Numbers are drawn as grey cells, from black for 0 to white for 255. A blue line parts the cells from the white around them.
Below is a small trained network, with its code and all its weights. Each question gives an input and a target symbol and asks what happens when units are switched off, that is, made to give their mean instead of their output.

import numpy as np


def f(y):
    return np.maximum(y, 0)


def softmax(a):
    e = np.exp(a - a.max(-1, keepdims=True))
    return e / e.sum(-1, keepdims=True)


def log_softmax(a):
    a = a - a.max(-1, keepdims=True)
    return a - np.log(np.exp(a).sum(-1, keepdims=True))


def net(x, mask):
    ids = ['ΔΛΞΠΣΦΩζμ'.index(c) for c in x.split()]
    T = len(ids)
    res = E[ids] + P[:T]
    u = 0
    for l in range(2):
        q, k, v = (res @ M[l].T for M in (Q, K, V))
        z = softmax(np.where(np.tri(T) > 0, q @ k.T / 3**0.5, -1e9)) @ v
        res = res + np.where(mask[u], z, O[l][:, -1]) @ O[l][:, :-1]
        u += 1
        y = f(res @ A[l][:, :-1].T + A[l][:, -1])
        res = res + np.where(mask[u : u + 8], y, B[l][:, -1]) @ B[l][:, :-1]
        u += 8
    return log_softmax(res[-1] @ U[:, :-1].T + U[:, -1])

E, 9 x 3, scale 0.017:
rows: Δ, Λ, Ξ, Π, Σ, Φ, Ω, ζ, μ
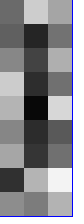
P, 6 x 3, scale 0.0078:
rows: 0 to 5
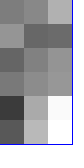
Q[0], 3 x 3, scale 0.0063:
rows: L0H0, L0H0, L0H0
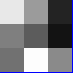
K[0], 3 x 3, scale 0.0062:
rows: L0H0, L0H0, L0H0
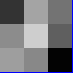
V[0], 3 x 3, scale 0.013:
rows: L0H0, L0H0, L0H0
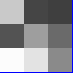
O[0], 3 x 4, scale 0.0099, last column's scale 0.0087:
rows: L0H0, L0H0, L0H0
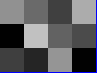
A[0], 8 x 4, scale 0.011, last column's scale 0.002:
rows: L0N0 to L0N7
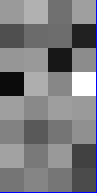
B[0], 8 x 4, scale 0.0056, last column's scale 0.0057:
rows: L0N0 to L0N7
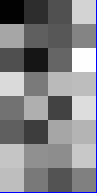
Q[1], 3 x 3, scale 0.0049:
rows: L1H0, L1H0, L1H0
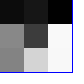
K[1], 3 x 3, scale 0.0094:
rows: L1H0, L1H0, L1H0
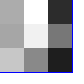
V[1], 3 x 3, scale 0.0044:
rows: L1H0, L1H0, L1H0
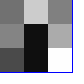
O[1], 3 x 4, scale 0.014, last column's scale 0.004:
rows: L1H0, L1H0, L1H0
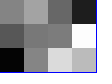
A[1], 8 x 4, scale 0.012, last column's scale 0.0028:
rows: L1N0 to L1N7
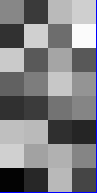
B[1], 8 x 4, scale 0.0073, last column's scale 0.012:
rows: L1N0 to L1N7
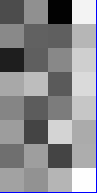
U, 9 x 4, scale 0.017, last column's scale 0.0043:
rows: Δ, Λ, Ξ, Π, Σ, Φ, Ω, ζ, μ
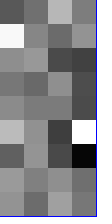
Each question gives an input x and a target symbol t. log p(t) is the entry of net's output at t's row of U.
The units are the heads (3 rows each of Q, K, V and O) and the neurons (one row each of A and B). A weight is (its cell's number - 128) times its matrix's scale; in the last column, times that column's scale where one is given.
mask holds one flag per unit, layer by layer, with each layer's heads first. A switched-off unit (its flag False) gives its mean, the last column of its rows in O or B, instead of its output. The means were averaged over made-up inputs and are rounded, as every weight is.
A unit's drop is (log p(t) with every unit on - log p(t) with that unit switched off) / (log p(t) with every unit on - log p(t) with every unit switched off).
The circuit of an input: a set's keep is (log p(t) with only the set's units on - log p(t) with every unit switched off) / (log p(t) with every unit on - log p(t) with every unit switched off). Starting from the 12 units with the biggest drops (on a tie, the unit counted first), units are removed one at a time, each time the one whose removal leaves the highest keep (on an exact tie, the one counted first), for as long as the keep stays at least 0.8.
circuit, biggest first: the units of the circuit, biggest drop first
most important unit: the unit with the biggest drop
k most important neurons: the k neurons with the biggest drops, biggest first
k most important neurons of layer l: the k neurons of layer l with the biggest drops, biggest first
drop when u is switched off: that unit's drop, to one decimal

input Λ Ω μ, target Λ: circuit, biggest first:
L1H0; L0H0
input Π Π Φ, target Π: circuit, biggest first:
L0H0; L1H0; L0N5; L0N2
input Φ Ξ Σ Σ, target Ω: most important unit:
L1N2
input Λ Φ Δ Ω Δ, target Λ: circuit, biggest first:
L1H0; L0H0; L1N0
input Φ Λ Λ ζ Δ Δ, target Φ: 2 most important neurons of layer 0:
L0N0; L0N2
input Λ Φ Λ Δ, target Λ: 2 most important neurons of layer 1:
L1N5; L1N0
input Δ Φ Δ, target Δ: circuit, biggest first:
L0H0; L1H0
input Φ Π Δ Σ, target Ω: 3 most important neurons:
L1N0; L1N2; L1N6
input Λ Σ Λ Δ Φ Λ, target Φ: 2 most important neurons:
L1N7; L1N6
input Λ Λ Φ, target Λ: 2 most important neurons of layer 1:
L1N5; L1N0
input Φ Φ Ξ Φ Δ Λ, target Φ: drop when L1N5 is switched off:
0.2
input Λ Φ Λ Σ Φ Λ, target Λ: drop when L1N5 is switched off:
0.1
